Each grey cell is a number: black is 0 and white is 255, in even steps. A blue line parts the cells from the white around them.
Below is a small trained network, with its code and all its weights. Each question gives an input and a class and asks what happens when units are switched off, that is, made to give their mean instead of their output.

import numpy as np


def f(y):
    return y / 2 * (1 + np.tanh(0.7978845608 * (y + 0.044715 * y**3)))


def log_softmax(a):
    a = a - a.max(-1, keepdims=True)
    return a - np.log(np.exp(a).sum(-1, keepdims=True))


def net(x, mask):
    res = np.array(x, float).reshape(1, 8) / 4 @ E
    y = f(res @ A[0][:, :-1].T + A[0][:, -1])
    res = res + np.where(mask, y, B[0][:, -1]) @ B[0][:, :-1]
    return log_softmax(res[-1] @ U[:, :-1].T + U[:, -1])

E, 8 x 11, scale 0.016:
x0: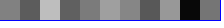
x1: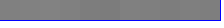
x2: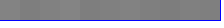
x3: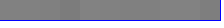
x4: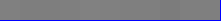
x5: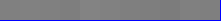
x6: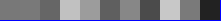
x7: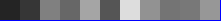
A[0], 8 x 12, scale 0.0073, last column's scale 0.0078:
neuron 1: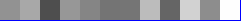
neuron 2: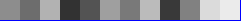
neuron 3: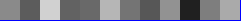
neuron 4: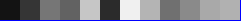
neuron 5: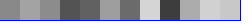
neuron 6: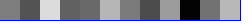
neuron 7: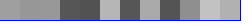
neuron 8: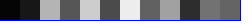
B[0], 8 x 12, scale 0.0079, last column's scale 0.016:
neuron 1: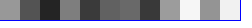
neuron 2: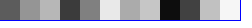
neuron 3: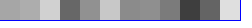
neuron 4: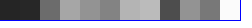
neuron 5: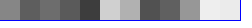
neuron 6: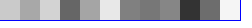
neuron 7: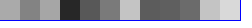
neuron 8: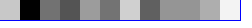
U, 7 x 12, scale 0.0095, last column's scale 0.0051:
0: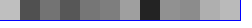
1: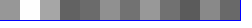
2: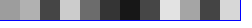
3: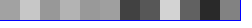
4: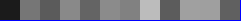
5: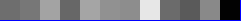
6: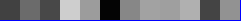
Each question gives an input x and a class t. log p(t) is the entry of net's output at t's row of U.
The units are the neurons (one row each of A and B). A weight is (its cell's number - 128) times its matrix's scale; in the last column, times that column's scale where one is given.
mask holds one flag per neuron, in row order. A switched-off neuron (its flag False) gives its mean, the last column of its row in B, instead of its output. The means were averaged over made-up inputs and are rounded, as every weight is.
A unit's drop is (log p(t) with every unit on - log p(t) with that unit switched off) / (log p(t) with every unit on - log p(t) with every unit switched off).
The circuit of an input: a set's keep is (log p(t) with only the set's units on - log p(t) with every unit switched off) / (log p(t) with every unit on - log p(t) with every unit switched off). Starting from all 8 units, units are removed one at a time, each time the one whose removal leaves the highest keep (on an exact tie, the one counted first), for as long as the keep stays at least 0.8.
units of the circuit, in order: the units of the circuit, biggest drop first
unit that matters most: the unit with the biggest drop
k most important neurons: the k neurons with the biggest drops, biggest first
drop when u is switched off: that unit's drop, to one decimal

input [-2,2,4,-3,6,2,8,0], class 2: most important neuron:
[neuron 4]
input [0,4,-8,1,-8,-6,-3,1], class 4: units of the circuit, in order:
[neuron 8; neuron 6]
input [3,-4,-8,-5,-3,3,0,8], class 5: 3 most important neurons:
[neuron 4; neuron 1; neuron 5]
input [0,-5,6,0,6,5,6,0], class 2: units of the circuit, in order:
[neuron 2; neuron 5; neuron 7]
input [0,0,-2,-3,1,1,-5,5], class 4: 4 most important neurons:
[neuron 4; neuron 6; neuron 3; neuron 5]
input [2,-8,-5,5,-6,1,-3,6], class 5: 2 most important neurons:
[neuron 4; neuron 1]
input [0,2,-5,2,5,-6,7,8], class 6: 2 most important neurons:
[neuron 4; neuron 5]
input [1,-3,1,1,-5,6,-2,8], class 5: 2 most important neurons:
[neuron 4; neuron 1]
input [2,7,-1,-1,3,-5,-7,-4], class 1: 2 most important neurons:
[neuron 2; neuron 8]
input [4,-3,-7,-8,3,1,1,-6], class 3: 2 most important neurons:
[neuron 2; neuron 5]
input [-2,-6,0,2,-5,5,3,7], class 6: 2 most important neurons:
[neuron 4; neuron 2]
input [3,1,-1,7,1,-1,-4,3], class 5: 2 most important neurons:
[neuron 1; neuron 2]
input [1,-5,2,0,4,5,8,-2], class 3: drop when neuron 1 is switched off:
0.2
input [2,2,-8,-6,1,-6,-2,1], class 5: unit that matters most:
neuron 1
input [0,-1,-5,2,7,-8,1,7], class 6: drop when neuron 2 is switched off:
0.2
